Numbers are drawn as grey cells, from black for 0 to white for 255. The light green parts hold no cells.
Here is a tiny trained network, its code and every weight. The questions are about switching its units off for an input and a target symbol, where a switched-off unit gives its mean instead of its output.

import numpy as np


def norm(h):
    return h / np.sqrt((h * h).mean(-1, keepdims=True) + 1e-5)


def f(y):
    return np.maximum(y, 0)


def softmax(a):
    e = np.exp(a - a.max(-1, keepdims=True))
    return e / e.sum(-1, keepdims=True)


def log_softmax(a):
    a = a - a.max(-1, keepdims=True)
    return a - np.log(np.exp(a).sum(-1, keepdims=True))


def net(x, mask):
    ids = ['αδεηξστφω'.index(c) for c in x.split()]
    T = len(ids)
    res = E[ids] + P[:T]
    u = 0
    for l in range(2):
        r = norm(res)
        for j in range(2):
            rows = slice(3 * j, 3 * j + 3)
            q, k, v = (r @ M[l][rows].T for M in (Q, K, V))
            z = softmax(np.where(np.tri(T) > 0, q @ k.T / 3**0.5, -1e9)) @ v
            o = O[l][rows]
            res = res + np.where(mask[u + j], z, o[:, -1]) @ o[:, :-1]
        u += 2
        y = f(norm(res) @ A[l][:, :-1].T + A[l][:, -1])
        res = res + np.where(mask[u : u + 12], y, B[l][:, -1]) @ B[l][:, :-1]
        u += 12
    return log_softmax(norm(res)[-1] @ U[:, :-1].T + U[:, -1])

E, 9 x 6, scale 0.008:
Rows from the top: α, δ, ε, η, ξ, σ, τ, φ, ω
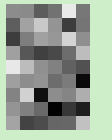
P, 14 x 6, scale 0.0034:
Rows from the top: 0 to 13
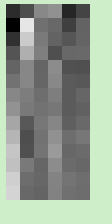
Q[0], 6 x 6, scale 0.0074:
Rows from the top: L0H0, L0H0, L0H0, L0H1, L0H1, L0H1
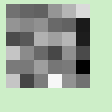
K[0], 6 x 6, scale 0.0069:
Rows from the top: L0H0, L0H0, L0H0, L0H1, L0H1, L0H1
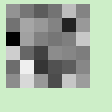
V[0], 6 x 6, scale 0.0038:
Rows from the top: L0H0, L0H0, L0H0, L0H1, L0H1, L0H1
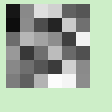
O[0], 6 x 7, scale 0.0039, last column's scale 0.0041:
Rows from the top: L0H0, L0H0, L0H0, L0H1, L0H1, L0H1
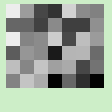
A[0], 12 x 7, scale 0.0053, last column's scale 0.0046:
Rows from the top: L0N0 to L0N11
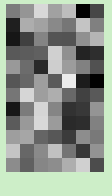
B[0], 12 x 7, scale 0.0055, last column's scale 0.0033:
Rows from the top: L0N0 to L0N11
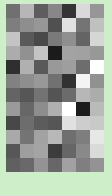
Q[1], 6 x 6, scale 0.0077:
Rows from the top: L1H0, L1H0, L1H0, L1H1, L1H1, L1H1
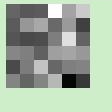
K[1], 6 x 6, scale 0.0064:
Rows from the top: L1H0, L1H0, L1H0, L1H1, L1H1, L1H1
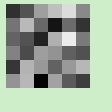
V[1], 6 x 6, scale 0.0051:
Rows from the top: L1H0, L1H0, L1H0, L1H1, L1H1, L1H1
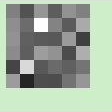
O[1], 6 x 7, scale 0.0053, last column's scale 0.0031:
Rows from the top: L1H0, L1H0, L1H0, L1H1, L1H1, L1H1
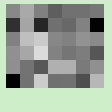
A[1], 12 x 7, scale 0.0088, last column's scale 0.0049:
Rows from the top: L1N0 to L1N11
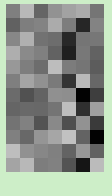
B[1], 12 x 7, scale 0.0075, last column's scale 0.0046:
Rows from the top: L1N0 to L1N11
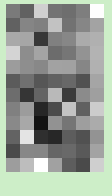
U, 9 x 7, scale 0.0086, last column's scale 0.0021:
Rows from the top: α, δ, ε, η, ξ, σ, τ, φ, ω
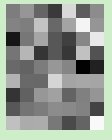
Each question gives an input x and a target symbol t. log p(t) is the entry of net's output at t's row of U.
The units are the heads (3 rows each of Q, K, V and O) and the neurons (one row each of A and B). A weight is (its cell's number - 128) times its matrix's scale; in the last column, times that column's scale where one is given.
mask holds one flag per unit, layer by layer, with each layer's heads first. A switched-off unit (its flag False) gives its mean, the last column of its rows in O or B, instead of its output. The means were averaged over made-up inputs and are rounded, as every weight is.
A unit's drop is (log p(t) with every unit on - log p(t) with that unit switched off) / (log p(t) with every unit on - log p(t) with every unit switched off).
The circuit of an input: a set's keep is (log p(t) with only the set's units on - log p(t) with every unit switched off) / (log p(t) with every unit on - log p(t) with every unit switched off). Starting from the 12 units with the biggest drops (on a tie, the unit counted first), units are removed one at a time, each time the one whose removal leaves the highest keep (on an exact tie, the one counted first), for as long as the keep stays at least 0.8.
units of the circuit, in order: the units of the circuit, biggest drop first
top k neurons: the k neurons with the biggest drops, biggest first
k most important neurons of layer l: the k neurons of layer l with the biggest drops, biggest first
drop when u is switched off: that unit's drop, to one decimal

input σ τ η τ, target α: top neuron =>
[L1N7]
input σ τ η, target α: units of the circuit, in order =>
[L0H0, L1N7]
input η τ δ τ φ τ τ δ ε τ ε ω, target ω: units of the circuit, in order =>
[L0H1, L0N8]
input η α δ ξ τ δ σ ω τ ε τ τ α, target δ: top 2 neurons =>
[L0N5, L0N7]
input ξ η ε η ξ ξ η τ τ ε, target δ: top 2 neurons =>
[L0N5, L0N0]
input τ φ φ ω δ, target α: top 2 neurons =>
[L0N7, L0N8]
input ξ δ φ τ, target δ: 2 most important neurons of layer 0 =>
[L0N1, L0N7]
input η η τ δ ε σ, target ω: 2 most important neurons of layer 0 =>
[L0N10, L0N0]
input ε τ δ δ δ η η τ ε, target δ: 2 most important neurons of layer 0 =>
[L0N5, L0N7]
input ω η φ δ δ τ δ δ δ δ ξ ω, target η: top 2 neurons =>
[L0N7, L0N4]
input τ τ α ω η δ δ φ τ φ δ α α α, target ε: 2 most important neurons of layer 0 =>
[L0N5, L0N0]
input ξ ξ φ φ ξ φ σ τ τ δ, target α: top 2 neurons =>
[L0N7, L1N9]
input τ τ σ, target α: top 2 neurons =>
[L0N8, L0N7]
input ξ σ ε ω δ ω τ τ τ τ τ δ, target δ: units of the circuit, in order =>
[L0N8]
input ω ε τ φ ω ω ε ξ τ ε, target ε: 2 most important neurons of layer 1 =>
[L1N5, L1N7]
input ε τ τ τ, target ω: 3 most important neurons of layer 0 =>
[L0N8, L0N4, L0N7]
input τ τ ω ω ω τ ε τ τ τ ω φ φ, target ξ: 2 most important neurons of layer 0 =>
[L0N7, L0N8]
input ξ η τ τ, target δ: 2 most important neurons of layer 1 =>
[L1N0, L1N11]
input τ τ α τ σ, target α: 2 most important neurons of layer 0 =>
[L0N8, L0N3]
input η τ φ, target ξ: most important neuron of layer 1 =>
[L1N6]
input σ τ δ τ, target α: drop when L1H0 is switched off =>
0.2
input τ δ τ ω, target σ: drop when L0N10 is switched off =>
0.1
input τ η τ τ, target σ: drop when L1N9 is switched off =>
0.0
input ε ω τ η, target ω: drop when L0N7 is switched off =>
0.1
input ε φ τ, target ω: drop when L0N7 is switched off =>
0.2
